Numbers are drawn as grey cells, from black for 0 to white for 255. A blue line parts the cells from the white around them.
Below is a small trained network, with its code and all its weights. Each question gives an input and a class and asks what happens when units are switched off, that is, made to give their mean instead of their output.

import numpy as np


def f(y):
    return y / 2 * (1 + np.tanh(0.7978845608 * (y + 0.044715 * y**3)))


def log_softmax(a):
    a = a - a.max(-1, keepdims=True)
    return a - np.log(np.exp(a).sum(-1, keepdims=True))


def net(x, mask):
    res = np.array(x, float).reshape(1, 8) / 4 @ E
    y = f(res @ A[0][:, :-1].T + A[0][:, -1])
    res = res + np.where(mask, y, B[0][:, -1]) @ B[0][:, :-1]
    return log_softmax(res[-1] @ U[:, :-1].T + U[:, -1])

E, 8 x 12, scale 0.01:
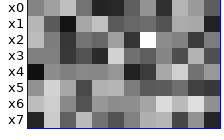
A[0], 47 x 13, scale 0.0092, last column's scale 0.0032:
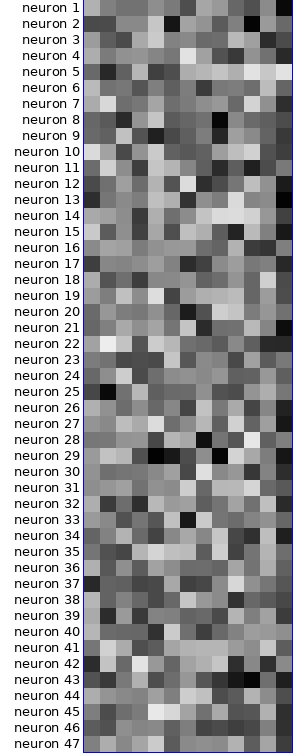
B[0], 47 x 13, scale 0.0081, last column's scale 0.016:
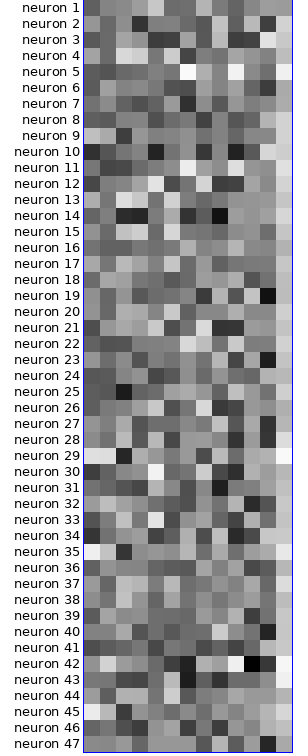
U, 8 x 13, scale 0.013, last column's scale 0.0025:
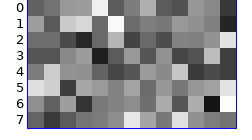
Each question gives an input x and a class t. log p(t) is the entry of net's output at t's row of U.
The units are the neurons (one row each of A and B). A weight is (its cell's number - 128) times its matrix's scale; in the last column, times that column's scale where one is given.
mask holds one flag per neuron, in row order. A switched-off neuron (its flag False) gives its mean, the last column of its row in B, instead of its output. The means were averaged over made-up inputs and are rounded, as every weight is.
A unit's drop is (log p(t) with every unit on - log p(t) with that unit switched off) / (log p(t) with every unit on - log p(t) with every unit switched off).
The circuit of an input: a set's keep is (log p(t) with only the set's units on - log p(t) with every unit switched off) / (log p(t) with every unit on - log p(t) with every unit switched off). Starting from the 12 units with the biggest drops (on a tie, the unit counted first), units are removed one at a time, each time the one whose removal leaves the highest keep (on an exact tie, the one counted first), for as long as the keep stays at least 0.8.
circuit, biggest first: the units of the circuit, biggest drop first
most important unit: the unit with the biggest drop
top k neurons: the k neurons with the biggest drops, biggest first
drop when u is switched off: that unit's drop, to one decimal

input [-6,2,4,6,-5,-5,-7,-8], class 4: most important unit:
neuron 32
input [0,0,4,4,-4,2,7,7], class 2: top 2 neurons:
(neuron 14; neuron 7)
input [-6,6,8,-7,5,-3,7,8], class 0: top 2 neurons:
(neuron 30; neuron 26)
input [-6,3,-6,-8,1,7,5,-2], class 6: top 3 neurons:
(neuron 19; neuron 27; neuron 47)
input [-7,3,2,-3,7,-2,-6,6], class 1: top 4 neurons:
(neuron 13; neuron 29; neuron 17; neuron 20)
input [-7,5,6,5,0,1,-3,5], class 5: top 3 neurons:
(neuron 35; neuron 45; neuron 12)
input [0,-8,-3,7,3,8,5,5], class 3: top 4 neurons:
(neuron 41; neuron 34; neuron 5; neuron 24)
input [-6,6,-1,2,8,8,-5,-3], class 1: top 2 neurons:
(neuron 13; neuron 17)
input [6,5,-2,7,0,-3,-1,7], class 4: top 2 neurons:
(neuron 42; neuron 2)
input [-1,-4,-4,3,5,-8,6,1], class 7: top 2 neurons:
(neuron 5; neuron 43)
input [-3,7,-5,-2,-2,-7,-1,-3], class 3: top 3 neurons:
(neuron 3; neuron 10; neuron 8)
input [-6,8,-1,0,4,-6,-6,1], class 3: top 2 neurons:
(neuron 3; neuron 8)
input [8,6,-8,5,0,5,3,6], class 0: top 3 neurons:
(neuron 28; neuron 12; neuron 21)
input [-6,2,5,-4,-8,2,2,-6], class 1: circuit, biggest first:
(neuron 15)
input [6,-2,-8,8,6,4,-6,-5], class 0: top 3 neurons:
(neuron 12; neuron 21; neuron 28)
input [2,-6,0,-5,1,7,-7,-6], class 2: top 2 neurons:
(neuron 43; neuron 46)
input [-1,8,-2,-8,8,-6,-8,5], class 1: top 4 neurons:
(neuron 13; neuron 17; neuron 20; neuron 14)
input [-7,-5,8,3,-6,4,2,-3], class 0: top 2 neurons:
(neuron 30; neuron 33)
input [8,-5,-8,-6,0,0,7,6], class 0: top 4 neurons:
(neuron 12; neuron 21; neuron 31; neuron 35)
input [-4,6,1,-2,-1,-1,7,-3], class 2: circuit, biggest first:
(neuron 14)
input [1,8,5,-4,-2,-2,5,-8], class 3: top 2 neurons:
(neuron 10; neuron 3)
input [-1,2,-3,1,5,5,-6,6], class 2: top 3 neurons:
(neuron 43; neuron 46; neuron 32)
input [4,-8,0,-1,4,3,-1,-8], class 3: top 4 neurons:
(neuron 34; neuron 42; neuron 41; neuron 24)
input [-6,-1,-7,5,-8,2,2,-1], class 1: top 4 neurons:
(neuron 15; neuron 4; neuron 44; neuron 38)
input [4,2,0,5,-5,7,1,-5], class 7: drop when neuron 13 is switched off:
0.0
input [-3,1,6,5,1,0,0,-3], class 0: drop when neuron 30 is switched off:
0.1
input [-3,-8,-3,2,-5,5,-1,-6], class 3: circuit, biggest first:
(neuron 34)
